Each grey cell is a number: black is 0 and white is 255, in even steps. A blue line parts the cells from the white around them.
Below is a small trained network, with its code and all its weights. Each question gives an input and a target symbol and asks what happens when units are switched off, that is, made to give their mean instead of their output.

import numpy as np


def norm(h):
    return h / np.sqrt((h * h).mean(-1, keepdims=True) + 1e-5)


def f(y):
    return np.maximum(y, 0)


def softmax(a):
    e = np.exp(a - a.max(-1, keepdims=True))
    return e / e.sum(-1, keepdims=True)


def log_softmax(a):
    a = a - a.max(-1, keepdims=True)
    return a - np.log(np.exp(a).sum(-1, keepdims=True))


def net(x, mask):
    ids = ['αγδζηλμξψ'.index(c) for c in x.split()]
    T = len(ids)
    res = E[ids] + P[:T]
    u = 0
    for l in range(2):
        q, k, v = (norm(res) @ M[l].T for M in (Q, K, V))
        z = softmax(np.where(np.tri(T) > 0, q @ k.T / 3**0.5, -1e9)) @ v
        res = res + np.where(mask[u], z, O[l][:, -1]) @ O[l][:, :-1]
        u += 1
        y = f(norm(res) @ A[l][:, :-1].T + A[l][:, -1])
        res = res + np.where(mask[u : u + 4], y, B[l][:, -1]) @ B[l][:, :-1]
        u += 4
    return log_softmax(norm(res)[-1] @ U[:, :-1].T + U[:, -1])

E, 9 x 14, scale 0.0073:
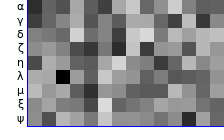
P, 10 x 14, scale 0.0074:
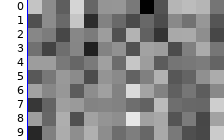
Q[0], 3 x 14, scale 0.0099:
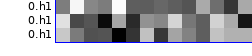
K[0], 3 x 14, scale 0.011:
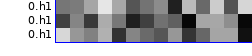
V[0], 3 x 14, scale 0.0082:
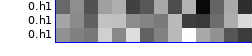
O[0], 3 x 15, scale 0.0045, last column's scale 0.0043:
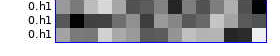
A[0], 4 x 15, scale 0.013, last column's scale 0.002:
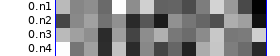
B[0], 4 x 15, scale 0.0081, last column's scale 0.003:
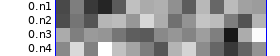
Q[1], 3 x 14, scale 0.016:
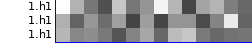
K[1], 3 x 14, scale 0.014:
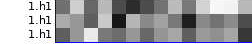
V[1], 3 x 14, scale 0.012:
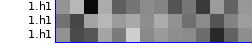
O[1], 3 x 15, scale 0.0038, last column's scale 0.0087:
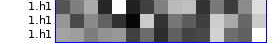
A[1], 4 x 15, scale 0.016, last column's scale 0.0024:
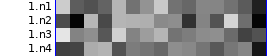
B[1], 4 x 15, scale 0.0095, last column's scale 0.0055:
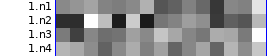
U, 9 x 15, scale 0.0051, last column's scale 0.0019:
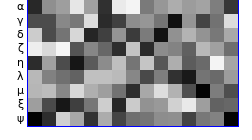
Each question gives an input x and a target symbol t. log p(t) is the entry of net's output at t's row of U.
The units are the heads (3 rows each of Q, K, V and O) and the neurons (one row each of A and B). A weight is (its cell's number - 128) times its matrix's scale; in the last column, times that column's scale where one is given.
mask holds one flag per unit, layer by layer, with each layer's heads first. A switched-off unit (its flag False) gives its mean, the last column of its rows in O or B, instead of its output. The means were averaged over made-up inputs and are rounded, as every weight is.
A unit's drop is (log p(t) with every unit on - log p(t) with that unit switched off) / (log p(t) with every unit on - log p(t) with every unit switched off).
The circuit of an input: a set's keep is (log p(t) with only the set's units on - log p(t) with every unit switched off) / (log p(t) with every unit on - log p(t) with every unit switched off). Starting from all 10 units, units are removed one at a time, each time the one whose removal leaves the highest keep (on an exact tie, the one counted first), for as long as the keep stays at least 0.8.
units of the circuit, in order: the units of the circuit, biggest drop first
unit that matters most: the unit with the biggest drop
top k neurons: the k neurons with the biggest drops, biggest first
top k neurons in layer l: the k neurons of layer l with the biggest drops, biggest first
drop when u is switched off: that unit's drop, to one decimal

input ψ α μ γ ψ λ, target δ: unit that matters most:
1.h1
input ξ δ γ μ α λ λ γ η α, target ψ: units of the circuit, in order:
(0.h1; 1.n2; 0.n3)
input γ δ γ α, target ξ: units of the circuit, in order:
(0.h1; 1.n4)
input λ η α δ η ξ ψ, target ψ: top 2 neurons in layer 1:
(1.n2; 1.n1)
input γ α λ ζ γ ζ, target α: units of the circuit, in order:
(0.h1; 0.n2)
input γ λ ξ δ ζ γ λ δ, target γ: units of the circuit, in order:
(1.h1; 0.h1)
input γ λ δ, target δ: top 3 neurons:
(1.n1; 1.n2; 1.n3)
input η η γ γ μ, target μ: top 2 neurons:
(0.n4; 0.n3)
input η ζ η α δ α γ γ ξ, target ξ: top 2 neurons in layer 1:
(1.n3; 1.n1)
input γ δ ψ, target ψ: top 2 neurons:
(1.n2; 0.n1)
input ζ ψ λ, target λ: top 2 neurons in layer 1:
(1.n1; 1.n2)
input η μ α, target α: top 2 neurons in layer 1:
(1.n3; 1.n2)
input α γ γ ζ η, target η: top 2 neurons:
(0.n3; 0.n1)
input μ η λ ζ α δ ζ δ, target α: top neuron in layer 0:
(0.n2)
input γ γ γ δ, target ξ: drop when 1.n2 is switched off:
0.1
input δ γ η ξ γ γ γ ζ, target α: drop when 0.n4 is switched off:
0.0
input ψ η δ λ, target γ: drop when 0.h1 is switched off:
1.1
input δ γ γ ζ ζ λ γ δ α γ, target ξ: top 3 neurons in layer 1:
(1.n4; 1.n1; 1.n2)
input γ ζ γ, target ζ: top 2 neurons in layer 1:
(1.n4; 1.n3)
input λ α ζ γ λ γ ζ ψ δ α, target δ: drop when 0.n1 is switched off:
0.0
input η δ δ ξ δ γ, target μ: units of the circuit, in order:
(0.h1)
